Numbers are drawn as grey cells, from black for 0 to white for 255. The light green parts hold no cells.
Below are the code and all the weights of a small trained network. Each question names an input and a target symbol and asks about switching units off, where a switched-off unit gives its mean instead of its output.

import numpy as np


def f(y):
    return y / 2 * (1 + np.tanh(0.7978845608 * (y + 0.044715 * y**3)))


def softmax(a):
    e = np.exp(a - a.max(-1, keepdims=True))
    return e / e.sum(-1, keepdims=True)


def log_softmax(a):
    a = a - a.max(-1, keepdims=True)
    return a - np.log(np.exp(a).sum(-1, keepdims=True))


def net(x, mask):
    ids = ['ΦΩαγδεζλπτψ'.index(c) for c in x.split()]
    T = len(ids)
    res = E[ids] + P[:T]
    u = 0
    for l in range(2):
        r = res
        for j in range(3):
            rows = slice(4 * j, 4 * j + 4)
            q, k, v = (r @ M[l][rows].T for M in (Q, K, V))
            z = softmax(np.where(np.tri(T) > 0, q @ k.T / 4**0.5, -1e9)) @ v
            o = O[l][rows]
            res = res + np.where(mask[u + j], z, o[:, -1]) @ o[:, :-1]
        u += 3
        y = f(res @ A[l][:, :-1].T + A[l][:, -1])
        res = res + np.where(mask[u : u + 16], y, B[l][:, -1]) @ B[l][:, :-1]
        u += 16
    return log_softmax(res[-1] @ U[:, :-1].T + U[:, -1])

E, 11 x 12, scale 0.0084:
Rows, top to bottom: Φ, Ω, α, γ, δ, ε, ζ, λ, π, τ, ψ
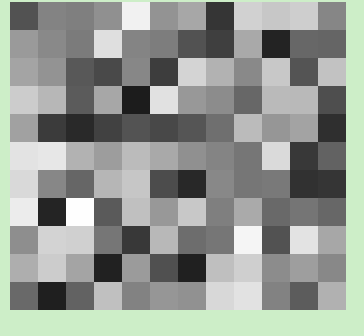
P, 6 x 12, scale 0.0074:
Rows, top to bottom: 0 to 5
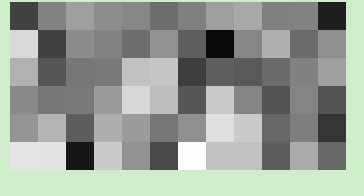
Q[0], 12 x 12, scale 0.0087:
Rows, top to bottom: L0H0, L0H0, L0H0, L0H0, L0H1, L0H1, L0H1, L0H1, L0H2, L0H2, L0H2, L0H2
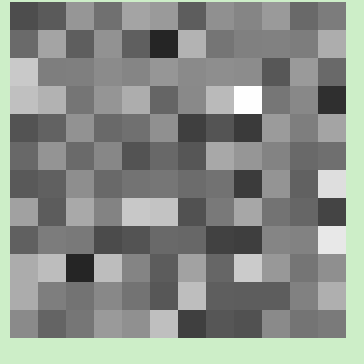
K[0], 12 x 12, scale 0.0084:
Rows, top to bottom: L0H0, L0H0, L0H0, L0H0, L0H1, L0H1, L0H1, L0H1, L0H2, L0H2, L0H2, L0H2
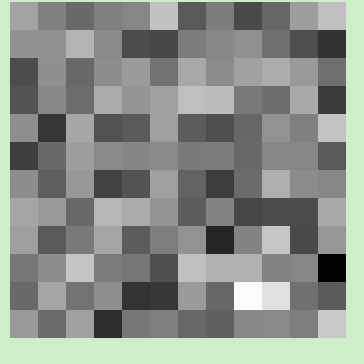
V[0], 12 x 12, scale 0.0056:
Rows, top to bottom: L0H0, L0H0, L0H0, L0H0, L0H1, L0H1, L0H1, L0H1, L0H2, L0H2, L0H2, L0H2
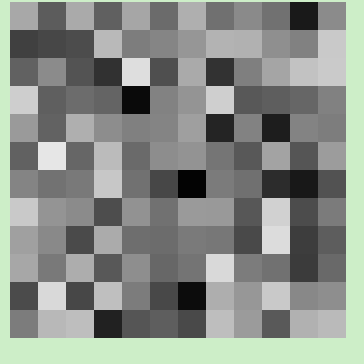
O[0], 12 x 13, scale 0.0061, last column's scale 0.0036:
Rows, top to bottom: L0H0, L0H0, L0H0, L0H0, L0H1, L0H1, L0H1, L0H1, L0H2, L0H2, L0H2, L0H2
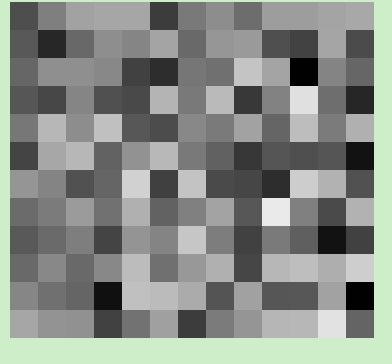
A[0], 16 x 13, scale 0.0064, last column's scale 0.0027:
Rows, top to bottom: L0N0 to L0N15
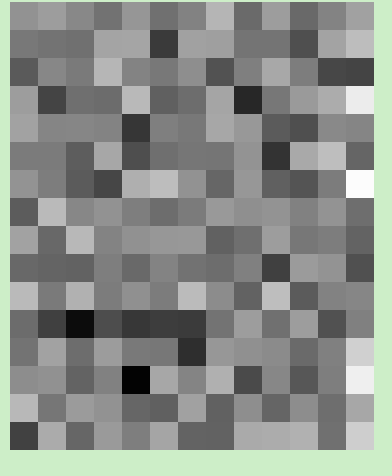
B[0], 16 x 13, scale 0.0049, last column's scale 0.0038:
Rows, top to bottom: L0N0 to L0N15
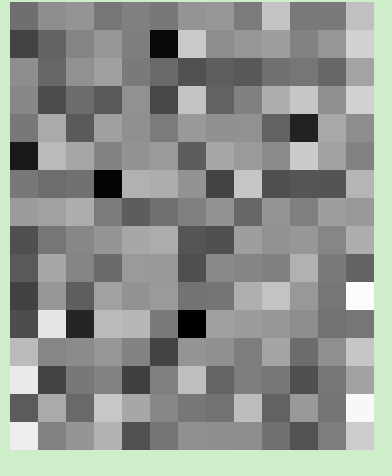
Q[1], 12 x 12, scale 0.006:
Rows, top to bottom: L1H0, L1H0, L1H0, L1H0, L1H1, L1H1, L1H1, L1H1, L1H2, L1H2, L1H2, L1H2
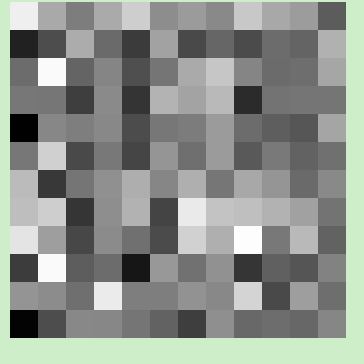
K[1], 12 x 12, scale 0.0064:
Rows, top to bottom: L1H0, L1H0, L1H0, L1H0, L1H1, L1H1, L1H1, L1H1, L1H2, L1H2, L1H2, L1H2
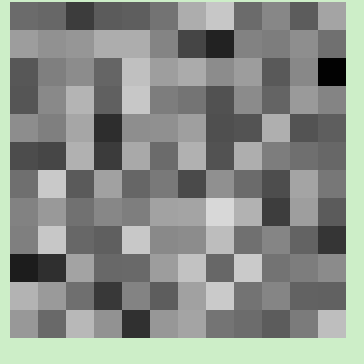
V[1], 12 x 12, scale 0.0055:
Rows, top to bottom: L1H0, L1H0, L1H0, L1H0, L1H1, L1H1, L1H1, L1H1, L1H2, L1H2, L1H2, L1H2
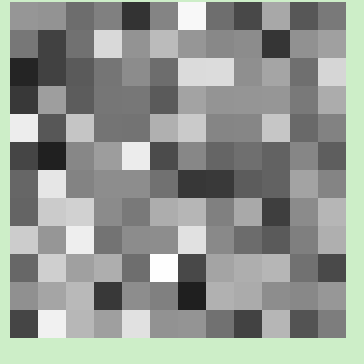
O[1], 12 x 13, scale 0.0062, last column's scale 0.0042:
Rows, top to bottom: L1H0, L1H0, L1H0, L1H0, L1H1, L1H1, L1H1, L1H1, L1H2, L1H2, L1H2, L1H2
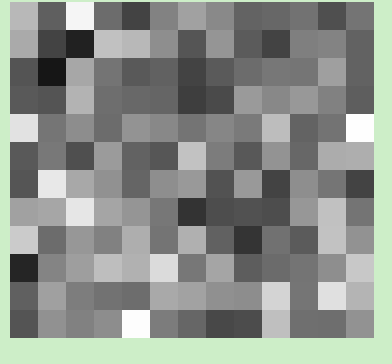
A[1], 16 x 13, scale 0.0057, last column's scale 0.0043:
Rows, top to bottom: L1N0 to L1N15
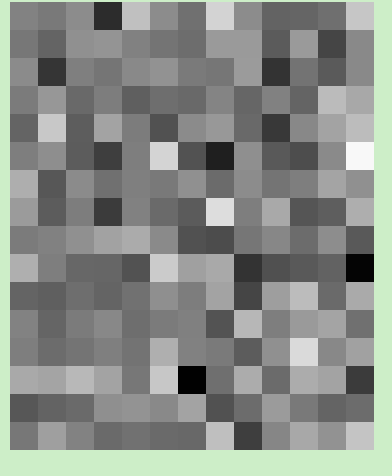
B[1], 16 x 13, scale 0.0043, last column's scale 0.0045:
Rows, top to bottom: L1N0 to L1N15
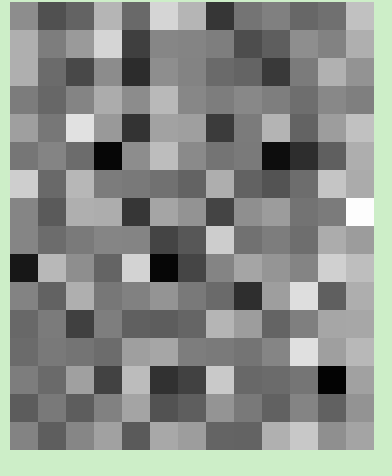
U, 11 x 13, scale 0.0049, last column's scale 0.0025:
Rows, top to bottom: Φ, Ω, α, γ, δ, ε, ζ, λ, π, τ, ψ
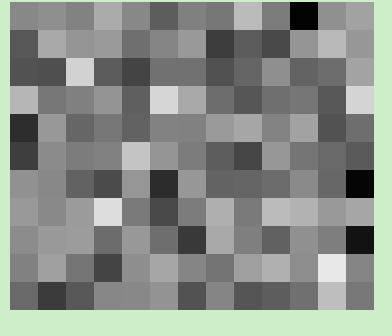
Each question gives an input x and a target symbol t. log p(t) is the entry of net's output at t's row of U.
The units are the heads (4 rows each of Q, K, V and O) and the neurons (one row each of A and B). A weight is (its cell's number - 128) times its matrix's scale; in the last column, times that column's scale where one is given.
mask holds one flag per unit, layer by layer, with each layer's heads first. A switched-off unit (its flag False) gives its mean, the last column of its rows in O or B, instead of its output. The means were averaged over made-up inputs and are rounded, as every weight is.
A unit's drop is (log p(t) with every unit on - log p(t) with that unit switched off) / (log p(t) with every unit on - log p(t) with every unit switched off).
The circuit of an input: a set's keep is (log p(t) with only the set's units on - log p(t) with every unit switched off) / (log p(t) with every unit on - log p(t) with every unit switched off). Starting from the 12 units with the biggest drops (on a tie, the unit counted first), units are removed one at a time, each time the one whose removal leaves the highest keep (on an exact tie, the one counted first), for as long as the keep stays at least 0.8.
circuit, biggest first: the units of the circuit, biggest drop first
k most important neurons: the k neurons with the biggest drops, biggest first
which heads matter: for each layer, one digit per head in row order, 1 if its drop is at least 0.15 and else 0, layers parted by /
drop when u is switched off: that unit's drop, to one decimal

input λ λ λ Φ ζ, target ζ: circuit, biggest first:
L0H1; L1H2; L0N3
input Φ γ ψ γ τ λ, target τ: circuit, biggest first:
L0H2; L1H2
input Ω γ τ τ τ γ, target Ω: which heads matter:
010 / 010
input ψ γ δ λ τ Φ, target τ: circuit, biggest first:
L0H2
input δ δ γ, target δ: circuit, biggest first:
L0N11; L1H2; L1H1
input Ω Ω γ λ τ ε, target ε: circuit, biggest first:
L0H1; L1H2; L0N10
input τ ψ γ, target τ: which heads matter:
001 / 001
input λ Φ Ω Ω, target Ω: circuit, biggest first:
L0H1; L1H1
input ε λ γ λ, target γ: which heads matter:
001 / 110
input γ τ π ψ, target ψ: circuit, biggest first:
L0H0; L1H0; L0H1
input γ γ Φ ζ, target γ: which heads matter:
100 / 110
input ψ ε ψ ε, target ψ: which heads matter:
100 / 100
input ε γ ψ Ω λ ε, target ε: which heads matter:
010 / 001
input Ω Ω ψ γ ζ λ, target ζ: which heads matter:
011 / 001
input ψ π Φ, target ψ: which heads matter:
100 / 100
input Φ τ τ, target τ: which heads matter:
001 / 101
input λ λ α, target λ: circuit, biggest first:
L0H2; L0H1; L0H0
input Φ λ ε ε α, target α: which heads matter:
000 / 100
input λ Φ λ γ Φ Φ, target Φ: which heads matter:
110 / 000
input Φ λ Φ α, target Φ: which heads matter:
101 / 000
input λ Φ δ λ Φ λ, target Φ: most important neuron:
L0N4
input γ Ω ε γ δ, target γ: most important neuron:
L1N0
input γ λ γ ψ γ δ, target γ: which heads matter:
101 / 000
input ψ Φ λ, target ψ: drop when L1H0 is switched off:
1.1
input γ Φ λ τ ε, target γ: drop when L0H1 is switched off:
-0.1
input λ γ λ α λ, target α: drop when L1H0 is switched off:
1.0
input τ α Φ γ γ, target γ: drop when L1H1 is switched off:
0.3
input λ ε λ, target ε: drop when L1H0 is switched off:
0.0
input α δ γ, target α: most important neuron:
L0N13
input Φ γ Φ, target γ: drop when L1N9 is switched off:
0.1
